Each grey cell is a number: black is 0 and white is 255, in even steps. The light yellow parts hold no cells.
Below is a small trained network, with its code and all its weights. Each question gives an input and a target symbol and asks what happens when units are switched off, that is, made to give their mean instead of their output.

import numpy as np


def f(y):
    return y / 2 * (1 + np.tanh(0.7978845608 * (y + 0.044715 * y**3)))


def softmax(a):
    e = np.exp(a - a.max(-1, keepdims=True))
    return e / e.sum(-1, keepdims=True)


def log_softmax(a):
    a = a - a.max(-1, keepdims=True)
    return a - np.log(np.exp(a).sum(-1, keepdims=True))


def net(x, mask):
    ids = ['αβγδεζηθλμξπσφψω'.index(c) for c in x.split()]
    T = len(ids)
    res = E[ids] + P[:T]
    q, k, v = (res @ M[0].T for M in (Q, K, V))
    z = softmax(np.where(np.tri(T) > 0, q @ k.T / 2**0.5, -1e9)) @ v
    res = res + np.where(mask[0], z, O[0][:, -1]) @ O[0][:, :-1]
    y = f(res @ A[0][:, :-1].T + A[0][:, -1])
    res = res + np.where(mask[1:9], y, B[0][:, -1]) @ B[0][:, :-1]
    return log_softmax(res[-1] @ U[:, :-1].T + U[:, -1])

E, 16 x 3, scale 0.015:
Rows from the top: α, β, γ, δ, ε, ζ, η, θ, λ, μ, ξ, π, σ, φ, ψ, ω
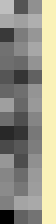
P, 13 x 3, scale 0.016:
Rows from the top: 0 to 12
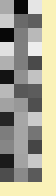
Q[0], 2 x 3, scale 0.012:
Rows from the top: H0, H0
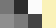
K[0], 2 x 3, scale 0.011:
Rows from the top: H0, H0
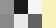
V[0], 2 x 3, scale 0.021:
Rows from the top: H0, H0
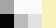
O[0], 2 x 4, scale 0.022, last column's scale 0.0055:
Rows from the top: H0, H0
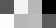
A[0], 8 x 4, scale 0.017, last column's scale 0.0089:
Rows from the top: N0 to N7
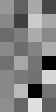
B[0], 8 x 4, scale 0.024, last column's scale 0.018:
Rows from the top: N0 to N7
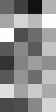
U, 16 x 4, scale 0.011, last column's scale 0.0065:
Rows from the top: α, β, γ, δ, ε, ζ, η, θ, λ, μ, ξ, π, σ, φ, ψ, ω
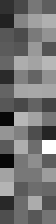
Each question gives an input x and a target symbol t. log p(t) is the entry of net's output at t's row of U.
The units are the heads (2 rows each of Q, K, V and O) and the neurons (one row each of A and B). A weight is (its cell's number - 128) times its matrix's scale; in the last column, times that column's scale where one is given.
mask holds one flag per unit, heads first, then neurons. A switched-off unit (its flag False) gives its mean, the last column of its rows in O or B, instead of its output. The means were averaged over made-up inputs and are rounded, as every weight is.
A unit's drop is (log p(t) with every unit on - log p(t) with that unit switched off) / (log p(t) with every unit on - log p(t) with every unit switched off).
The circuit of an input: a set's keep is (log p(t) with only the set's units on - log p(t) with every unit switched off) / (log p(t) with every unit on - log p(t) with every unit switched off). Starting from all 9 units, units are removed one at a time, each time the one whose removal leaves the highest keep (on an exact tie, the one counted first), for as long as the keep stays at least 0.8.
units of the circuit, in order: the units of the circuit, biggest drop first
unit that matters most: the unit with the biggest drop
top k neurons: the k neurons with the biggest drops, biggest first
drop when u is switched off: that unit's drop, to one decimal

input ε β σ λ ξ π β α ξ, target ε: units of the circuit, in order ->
N0, N7
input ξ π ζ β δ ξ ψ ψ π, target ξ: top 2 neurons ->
N1, N2
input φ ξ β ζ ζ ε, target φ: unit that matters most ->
N2
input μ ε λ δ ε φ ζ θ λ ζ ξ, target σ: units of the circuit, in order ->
N6, N0, H0
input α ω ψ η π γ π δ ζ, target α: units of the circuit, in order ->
H0, N1
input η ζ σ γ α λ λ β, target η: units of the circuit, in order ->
N6, H0
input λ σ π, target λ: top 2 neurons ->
N1, N2
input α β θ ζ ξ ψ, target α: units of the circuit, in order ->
H0, N1
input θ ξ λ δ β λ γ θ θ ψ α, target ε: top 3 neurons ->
N6, N0, N7
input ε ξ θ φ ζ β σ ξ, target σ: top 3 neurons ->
N6, N7, N0
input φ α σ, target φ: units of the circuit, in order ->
N2, H0, N5
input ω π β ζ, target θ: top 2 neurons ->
N0, N7
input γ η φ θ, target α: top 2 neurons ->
N7, N0
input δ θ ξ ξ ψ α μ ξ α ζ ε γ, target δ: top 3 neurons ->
N2, N7, N1
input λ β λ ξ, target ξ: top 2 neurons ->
N1, N7
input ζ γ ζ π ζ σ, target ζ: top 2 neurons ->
N1, N3
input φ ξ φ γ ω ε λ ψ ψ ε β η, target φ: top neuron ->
N2
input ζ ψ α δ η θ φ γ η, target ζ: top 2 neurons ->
N1, N3
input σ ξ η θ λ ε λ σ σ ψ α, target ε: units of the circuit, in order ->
H0, N6
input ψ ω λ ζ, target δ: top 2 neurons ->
N2, N7
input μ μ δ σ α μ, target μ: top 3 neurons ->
N1, N0, N7
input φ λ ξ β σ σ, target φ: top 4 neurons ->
N2, N1, N5, N3
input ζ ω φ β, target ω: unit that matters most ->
N0
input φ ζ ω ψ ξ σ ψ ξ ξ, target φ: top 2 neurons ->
N2, N1
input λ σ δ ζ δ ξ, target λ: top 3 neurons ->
N1, N2, N0
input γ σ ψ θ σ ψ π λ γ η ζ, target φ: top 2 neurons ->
N6, N1
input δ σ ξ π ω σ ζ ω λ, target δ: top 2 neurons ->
N2, N7
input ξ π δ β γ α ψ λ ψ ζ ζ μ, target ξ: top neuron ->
N1
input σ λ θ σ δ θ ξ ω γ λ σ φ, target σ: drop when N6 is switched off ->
-0.1
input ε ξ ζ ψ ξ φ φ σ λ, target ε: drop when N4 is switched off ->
0.0
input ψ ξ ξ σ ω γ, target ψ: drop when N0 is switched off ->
0.2
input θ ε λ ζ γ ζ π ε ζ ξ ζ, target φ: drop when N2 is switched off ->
-0.2
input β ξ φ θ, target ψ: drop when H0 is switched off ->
0.6
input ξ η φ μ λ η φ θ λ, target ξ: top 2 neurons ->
N1, N2
